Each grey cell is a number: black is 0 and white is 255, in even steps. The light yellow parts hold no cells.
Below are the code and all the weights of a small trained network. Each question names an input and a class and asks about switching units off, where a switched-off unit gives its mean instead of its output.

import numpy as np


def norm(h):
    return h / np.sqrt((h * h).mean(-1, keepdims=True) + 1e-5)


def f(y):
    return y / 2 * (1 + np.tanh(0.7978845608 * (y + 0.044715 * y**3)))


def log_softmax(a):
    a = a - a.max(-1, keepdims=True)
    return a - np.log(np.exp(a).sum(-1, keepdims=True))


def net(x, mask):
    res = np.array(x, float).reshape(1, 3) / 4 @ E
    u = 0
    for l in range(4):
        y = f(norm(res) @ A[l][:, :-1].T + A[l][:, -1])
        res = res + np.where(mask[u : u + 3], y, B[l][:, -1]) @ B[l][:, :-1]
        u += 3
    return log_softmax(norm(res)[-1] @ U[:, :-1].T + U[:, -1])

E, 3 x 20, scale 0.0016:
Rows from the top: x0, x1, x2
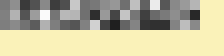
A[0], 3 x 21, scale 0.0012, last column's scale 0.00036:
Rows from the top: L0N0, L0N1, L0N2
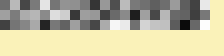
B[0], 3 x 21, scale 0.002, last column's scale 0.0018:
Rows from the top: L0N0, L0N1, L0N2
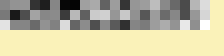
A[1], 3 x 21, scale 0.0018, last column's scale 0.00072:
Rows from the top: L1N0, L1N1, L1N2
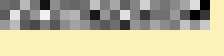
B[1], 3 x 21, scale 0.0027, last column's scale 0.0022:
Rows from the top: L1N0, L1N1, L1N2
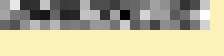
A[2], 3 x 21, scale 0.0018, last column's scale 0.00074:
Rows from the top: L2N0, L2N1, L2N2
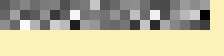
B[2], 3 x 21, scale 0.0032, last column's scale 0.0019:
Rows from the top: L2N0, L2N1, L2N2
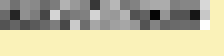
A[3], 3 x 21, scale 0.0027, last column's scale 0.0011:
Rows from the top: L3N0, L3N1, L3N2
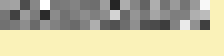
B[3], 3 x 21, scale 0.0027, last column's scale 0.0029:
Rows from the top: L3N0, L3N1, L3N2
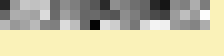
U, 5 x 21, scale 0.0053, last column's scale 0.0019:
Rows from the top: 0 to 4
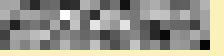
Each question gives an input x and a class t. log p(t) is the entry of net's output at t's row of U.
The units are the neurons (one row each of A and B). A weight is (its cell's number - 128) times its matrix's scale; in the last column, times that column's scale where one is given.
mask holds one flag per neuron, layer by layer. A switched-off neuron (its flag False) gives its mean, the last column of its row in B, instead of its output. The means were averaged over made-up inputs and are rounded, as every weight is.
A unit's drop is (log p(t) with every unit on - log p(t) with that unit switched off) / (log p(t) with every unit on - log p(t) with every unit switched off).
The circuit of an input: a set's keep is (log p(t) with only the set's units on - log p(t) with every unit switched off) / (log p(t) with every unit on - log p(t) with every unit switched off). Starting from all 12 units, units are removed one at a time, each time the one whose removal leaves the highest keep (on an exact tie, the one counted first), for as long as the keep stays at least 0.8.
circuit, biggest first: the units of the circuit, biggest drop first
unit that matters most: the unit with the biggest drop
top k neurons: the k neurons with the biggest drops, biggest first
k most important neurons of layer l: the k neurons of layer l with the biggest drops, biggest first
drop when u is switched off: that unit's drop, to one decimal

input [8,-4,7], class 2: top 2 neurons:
[L2N1 L0N2]
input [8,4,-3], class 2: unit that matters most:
L2N1
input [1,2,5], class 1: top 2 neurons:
[L3N2 L1N0]
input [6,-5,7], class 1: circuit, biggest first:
[L3N2 L1N1]
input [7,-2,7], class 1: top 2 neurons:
[L3N2 L2N2]
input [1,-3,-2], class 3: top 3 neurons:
[L3N0 L1N1 L0N0]
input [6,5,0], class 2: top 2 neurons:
[L2N1 L1N0]
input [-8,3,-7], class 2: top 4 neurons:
[L2N2 L3N2 L2N0 L0N1]
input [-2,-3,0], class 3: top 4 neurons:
[L3N0 L1N1 L0N0 L2N1]
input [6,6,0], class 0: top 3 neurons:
[L1N1 L0N1 L2N2]
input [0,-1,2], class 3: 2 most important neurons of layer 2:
[L2N1 L2N0]
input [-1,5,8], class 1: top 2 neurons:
[L3N2 L1N0]
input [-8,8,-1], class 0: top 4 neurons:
[L1N1 L1N2 L2N1 L0N0]
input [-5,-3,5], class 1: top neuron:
[L3N2]
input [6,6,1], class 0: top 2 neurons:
[L1N1 L0N1]
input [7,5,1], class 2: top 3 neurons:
[L2N1 L1N0 L0N0]
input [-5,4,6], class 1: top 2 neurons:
[L3N2 L2N1]
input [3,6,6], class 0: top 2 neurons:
[L1N1 L0N2]
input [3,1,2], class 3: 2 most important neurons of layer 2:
[L2N0 L2N2]
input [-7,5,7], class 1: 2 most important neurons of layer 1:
[L1N2 L1N0]
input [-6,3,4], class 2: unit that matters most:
L2N2
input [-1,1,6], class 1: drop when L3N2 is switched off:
0.8
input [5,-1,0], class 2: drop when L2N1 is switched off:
1.0
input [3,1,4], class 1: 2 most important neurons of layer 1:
[L1N0 L1N1]
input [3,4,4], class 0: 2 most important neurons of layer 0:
[L0N2 L0N1]
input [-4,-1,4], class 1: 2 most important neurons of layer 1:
[L1N2 L1N1]
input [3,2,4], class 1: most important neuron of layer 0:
[L0N1]
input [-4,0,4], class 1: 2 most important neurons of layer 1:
[L1N2 L1N1]
